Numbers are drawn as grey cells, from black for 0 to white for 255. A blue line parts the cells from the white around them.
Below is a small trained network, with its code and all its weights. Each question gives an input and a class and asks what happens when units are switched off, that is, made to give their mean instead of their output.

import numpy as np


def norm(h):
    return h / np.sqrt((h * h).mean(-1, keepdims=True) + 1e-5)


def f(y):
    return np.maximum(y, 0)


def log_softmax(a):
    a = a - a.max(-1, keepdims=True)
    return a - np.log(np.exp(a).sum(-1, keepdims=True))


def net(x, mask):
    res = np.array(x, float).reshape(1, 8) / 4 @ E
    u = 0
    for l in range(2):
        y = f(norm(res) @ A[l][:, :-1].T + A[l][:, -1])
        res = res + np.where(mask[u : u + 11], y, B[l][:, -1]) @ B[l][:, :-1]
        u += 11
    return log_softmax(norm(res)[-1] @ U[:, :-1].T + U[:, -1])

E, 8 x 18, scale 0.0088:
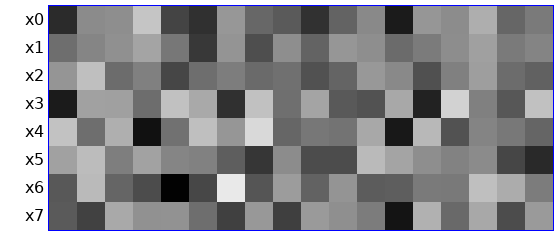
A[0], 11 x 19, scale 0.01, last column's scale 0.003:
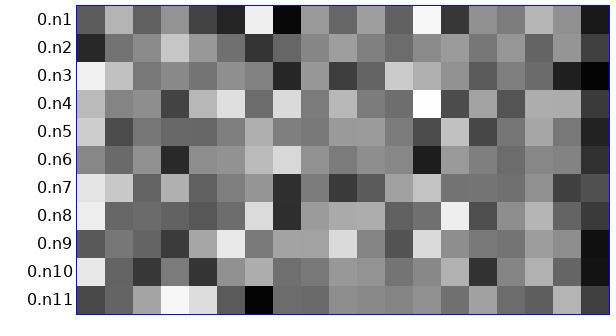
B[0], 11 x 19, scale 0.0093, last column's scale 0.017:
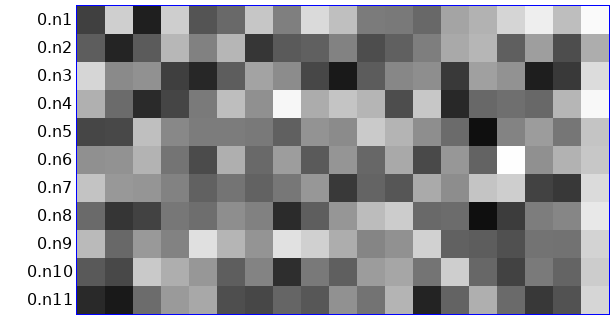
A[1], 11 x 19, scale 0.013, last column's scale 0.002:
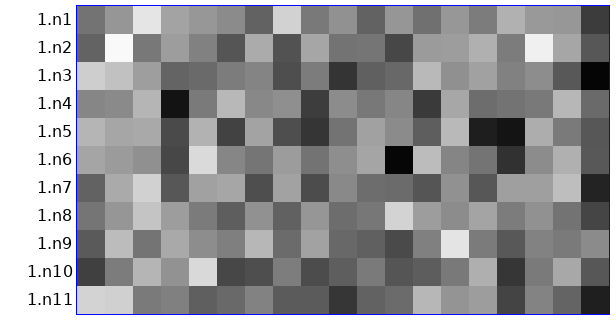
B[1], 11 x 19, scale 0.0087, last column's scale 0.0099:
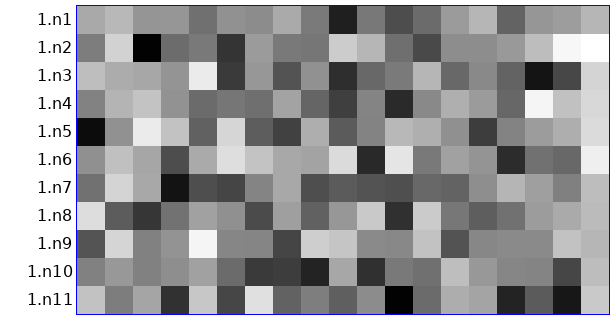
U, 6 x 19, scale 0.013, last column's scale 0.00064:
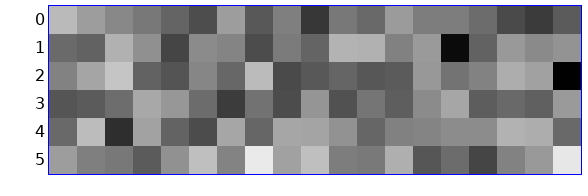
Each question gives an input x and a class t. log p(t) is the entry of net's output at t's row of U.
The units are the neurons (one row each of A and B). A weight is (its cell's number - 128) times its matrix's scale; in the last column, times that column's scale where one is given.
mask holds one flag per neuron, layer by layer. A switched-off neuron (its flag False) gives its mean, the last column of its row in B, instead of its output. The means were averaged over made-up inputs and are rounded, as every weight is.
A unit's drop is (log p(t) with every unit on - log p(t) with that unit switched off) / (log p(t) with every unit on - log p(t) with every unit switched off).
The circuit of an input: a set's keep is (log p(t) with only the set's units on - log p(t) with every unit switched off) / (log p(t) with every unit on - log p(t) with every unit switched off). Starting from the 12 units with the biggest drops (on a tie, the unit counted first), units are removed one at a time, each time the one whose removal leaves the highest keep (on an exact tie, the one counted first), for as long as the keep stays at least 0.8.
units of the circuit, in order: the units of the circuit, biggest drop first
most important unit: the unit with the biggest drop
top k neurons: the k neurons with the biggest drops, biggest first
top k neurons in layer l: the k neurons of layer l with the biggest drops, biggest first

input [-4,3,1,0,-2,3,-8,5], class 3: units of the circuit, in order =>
(0.n11)
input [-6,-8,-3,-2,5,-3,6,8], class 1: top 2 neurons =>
(0.n5, 0.n8)
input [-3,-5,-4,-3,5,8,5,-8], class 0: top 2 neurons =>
(0.n3, 0.n7)
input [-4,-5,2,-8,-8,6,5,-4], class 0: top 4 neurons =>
(0.n3, 0.n7, 1.n3, 1.n11)
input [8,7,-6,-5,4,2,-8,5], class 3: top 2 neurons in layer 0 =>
(0.n11, 0.n8)
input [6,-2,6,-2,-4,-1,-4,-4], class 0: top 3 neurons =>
(0.n7, 0.n3, 1.n3)
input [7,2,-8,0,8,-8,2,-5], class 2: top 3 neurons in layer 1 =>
(1.n7, 1.n4, 1.n1)
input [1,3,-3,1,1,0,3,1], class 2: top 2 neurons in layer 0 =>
(0.n6, 0.n1)
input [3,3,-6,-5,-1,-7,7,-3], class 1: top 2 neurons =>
(0.n8, 0.n5)
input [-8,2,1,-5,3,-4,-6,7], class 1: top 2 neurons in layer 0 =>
(0.n5, 0.n10)
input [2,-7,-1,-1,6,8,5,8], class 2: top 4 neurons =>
(0.n6, 1.n4, 1.n7, 0.n11)
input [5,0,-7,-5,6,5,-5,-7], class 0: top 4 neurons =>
(0.n3, 0.n7, 1.n3, 1.n11)
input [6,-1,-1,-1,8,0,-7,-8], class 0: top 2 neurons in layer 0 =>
(0.n3, 0.n11)
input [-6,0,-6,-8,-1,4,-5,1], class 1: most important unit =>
0.n8
